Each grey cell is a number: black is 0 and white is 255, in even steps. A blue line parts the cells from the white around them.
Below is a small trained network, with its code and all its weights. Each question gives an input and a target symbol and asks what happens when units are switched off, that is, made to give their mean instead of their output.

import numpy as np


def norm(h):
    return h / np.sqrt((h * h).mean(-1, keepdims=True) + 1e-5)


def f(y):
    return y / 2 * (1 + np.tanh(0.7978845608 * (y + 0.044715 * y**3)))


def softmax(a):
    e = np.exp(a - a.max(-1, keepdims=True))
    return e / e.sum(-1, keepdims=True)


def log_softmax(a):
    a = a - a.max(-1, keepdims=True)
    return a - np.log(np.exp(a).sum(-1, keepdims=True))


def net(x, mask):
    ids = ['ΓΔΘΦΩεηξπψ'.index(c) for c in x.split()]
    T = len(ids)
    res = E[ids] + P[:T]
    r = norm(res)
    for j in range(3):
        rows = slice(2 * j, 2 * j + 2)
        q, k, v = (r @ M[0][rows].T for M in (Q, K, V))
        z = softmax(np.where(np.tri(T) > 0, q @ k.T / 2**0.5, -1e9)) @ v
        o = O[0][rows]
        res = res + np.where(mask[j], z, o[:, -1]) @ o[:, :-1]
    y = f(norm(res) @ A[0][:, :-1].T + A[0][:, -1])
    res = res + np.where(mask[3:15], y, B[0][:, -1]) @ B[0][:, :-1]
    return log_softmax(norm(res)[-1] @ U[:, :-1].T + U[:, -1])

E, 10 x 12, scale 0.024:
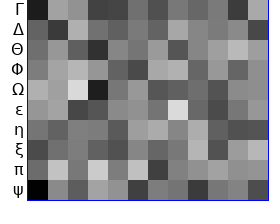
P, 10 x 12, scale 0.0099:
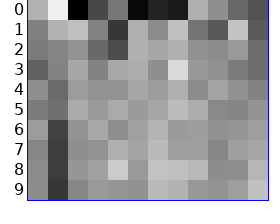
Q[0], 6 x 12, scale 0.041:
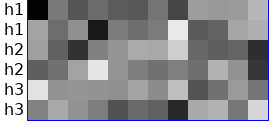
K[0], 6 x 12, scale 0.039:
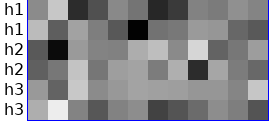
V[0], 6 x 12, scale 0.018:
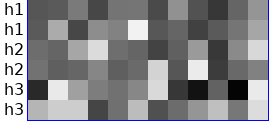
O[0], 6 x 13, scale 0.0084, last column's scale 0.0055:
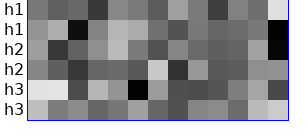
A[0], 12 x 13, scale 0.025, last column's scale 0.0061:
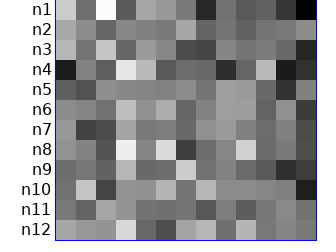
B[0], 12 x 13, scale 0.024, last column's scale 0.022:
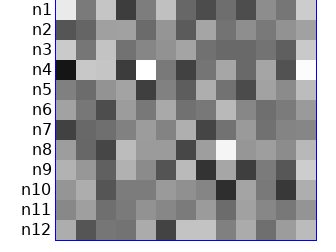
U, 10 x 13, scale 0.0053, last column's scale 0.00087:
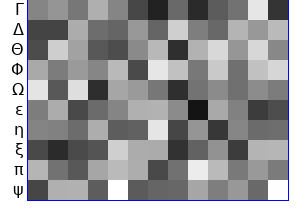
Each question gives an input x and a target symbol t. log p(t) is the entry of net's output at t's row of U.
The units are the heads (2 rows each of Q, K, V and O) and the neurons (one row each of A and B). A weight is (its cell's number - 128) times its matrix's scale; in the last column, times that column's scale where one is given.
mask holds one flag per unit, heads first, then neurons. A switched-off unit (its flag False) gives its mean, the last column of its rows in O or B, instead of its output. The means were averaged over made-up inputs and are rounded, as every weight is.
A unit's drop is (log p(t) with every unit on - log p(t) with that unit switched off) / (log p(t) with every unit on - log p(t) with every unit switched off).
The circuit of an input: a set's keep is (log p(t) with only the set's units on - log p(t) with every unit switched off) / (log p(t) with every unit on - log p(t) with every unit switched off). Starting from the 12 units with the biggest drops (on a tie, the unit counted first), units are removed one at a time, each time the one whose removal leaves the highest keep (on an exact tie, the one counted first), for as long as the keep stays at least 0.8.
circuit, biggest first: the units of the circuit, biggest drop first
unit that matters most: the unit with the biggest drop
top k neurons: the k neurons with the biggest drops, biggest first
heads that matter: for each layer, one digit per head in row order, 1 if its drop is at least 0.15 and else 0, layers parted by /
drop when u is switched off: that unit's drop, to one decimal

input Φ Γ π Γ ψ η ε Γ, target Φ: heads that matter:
000
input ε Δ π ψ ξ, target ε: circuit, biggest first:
h1; n4; n10; h2
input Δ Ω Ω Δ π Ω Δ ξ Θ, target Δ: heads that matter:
000
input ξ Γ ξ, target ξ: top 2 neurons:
n4; n7
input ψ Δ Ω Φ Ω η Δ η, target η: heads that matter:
010
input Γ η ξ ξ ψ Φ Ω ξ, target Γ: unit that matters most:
h3
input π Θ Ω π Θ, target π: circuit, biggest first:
h1; n8
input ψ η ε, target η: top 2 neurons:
n4; n9
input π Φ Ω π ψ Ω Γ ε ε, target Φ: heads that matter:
100
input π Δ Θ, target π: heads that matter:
100
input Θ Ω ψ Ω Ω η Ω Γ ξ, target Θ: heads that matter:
010
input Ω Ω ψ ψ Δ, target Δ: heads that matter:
001
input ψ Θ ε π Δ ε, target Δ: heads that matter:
001
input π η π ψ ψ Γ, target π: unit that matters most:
h1
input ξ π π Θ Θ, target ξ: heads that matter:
010
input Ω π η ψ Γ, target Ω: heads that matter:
001
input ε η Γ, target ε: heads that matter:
100
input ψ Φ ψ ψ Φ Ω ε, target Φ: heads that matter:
000
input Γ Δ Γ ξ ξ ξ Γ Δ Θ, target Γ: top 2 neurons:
n4; n2
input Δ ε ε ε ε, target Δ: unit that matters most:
h1
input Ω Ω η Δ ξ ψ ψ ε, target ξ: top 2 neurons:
n4; n7
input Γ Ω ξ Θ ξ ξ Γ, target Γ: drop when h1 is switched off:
0.4
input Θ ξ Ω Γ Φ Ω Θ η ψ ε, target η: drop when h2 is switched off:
0.9
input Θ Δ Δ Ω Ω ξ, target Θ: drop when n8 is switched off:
0.2
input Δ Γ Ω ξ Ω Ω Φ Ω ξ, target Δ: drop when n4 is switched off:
0.1
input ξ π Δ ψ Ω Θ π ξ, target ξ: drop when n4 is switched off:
0.2
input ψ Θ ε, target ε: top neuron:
n4
